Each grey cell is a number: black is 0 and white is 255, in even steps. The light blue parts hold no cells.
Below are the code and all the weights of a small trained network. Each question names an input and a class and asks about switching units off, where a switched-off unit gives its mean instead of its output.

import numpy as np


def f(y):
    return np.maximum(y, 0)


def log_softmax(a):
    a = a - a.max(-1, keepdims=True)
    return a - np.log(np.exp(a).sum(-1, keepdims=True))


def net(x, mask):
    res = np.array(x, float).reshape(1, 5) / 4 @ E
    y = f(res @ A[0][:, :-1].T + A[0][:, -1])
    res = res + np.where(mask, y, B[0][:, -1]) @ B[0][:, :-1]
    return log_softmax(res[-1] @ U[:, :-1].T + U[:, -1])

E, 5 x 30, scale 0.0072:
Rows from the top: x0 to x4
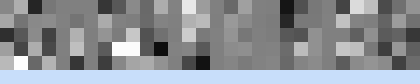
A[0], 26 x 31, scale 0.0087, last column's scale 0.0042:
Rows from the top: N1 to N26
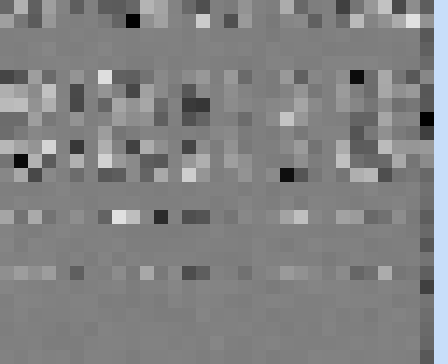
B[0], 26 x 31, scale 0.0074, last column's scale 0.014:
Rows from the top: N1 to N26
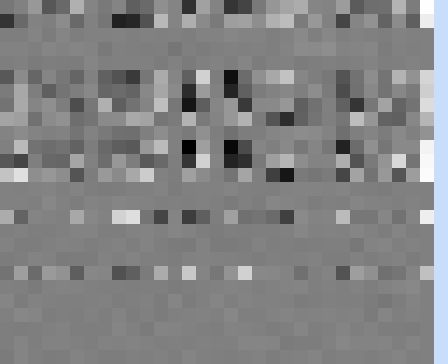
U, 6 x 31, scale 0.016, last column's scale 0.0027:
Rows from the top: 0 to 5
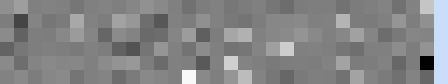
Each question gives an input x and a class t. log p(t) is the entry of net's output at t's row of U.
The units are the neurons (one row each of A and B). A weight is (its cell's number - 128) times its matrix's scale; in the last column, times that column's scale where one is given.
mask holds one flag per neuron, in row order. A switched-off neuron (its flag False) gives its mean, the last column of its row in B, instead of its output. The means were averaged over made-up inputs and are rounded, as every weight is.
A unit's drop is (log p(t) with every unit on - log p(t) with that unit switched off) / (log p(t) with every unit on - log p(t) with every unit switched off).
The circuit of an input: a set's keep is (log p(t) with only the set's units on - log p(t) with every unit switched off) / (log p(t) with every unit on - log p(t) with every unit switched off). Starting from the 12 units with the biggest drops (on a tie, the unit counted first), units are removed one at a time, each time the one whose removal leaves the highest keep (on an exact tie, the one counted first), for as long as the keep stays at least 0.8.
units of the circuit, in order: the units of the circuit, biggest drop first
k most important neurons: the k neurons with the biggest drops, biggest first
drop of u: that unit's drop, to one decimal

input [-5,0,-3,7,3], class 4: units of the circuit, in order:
(N16; N1; N6)
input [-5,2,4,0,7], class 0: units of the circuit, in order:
(N2)
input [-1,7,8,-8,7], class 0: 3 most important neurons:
(N13; N2; N12)
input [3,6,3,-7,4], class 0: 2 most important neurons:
(N13; N1)
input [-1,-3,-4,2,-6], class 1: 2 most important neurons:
(N11; N8)
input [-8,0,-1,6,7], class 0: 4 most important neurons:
(N11; N8; N20; N7)
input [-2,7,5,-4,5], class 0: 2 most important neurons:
(N2; N12)
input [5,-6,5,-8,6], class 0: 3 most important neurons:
(N13; N1; N12)
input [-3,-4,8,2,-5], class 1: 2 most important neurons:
(N2; N11)
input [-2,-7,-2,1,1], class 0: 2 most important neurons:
(N2; N12)
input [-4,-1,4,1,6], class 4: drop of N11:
0.2
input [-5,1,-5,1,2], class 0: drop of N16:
0.1
